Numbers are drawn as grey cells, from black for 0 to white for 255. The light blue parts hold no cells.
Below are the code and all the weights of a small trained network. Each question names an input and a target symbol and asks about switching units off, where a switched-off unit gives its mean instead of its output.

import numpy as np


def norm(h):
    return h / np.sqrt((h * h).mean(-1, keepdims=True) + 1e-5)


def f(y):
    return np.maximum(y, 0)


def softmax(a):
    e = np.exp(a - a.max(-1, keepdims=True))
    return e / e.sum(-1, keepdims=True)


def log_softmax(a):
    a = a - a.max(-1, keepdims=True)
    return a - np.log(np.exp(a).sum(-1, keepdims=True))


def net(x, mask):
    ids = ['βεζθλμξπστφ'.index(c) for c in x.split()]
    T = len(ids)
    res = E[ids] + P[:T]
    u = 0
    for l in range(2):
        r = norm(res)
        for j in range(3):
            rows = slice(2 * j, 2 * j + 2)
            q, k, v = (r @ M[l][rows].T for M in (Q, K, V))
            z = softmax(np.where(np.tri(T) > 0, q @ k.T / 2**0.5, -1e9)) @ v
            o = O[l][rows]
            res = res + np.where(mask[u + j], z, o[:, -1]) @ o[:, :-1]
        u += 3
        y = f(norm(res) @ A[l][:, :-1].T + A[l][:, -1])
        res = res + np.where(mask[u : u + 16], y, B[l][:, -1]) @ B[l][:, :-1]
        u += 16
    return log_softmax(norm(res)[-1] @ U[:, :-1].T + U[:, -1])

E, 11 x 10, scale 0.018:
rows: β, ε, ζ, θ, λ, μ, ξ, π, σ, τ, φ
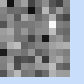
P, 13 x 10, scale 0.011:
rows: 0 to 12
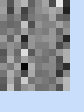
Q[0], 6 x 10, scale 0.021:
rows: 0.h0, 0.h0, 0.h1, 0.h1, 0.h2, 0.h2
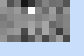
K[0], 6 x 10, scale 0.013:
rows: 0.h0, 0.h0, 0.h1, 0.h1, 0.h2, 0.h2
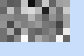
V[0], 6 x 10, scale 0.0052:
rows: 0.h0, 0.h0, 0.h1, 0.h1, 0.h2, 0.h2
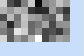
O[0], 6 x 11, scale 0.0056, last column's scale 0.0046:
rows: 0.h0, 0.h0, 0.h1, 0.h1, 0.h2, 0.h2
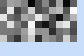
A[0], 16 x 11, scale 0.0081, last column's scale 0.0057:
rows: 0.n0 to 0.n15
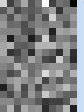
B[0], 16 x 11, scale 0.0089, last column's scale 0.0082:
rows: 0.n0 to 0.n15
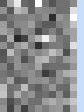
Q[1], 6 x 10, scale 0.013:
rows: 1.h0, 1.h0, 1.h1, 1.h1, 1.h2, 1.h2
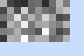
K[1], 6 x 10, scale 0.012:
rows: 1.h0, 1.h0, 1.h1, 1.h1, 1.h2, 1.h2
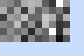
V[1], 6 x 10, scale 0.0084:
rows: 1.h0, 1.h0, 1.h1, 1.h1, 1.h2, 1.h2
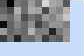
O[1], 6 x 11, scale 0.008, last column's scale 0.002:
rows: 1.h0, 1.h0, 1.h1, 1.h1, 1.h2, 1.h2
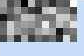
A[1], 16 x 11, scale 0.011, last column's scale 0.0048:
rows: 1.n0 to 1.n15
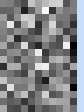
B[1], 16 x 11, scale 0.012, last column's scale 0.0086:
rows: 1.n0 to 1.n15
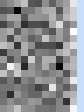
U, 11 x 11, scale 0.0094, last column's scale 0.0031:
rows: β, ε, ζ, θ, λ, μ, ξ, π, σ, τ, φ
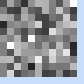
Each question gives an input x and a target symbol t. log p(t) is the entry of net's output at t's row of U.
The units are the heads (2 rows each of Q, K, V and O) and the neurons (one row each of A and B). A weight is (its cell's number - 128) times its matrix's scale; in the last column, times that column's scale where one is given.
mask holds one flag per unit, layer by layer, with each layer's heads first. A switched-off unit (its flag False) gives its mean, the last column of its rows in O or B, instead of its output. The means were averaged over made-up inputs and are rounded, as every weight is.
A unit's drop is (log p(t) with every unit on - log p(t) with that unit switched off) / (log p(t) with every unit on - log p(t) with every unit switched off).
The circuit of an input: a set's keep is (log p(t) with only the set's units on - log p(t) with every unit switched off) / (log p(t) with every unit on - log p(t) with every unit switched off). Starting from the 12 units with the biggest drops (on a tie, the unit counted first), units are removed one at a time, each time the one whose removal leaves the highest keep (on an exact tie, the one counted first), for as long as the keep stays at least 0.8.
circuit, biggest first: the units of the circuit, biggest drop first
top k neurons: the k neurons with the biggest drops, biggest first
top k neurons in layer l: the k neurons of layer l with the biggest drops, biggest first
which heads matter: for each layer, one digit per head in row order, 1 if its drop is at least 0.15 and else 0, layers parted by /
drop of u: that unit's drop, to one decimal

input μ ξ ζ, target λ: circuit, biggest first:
(1.n3)
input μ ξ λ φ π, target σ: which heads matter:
000 / 011
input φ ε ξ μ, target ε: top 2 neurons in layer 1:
(1.n0, 1.n8)
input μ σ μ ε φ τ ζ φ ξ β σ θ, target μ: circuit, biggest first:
(1.h0, 1.n10)
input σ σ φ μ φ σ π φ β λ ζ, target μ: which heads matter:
010 / 101
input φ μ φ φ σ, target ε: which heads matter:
000 / 001
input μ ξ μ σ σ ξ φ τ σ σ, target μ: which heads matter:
000 / 000
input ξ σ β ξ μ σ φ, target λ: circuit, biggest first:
(0.h0, 1.n3)
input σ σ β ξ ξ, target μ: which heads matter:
000 / 100
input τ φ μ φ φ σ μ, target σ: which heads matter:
010 / 100
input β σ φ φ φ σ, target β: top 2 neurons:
(1.n1, 1.n9)
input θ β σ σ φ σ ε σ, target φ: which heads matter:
000 / 100
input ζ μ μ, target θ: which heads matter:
000 / 100
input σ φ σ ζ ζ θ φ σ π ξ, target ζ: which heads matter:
000 / 001
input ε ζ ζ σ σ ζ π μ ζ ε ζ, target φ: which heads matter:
001 / 011
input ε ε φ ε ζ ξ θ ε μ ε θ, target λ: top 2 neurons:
(1.n3, 0.n13)
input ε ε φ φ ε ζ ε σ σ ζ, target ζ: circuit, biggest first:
(1.h2)
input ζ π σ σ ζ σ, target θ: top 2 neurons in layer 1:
(1.n7, 1.n6)
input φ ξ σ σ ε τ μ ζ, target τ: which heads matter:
100 / 011
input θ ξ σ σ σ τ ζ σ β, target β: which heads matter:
000 / 000
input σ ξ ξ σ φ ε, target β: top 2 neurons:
(0.n5, 0.n0)
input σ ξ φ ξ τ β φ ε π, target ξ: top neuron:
(0.n12)
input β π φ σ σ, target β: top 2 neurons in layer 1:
(1.n9, 1.n1)
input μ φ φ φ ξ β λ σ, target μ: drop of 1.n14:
0.1
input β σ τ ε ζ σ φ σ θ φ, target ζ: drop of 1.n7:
0.0
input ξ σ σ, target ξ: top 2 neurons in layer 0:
(0.n7, 0.n12)
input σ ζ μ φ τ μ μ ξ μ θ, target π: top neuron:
(1.n2)
